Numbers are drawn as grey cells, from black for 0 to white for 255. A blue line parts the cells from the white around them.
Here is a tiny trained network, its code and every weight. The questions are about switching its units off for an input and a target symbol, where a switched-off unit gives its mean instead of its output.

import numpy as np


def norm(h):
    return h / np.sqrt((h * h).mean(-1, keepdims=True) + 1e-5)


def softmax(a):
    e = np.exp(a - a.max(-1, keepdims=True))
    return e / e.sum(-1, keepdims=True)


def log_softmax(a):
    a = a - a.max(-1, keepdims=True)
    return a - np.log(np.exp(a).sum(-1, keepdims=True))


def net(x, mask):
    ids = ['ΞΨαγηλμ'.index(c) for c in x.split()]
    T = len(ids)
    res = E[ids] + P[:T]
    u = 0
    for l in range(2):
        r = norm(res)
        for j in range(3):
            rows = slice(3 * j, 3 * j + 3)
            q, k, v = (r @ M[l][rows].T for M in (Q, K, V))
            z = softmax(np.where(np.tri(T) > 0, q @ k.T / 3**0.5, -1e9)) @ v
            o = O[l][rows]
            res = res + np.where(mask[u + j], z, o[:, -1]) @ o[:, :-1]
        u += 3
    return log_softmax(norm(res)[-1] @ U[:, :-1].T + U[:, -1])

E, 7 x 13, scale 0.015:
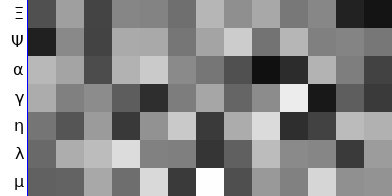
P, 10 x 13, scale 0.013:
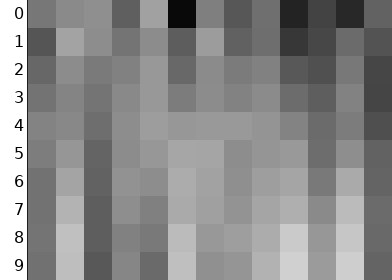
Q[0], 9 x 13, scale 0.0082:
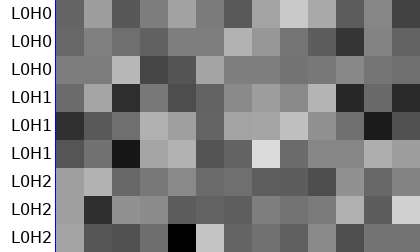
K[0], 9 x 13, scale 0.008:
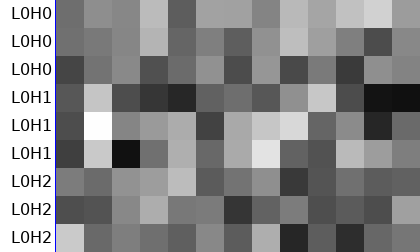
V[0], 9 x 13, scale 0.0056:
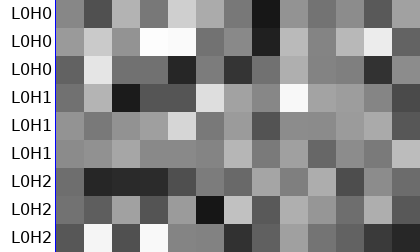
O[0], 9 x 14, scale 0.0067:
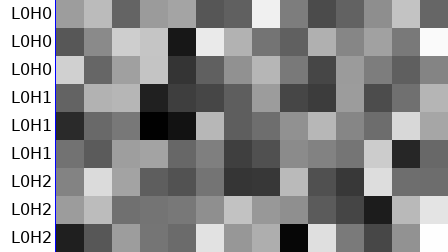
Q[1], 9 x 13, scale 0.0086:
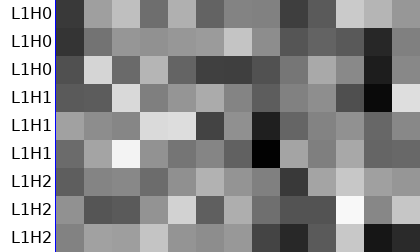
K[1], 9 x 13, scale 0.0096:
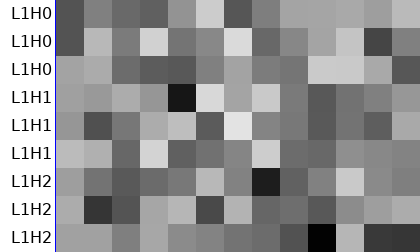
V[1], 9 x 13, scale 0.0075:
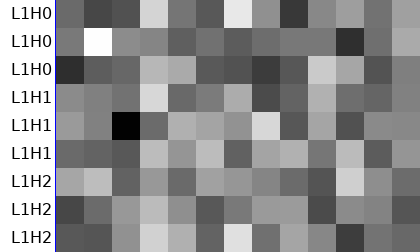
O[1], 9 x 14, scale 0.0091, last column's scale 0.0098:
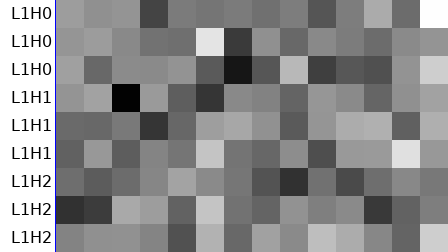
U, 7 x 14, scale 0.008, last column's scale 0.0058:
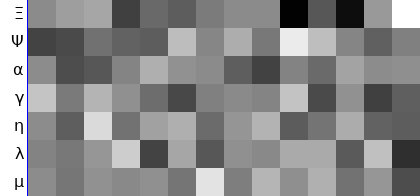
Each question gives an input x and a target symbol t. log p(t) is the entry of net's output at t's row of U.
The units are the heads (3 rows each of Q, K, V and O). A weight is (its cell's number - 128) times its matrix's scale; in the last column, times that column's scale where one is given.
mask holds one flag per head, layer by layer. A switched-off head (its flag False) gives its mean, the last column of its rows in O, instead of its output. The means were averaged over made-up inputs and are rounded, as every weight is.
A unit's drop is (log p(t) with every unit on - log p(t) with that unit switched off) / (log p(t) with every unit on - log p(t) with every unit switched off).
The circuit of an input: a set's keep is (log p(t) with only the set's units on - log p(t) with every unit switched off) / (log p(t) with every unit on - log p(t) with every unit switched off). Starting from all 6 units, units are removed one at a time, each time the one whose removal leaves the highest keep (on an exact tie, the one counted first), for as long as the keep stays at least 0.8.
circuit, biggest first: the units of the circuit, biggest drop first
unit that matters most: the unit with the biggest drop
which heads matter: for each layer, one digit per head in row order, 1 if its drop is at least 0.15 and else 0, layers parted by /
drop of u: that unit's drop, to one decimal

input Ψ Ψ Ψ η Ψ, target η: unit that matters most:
L1H1
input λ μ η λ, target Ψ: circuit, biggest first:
L0H0, L1H0
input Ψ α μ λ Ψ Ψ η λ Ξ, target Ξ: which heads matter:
010 / 001
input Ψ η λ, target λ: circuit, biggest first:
L0H0, L0H1, L0H2
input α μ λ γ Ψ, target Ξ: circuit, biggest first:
L0H1, L0H2
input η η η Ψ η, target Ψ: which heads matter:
000 / 100
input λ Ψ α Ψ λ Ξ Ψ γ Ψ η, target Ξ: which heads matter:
110 / 001
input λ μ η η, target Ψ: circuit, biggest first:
L1H0, L0H2
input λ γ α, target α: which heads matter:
010 / 001
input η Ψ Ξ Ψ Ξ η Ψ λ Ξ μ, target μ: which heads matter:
001 / 000
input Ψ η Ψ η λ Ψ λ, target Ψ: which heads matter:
101 / 010
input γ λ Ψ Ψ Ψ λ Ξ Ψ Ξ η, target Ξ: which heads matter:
010 / 001
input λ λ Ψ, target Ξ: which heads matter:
001 / 100
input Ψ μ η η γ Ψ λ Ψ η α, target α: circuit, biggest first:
L1H2
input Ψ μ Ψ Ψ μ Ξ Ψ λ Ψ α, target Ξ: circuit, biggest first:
L0H1, L1H2
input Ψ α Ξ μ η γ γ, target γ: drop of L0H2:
0.6
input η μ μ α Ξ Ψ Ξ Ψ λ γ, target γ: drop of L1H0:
0.1
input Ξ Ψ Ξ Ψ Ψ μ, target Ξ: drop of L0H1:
0.2
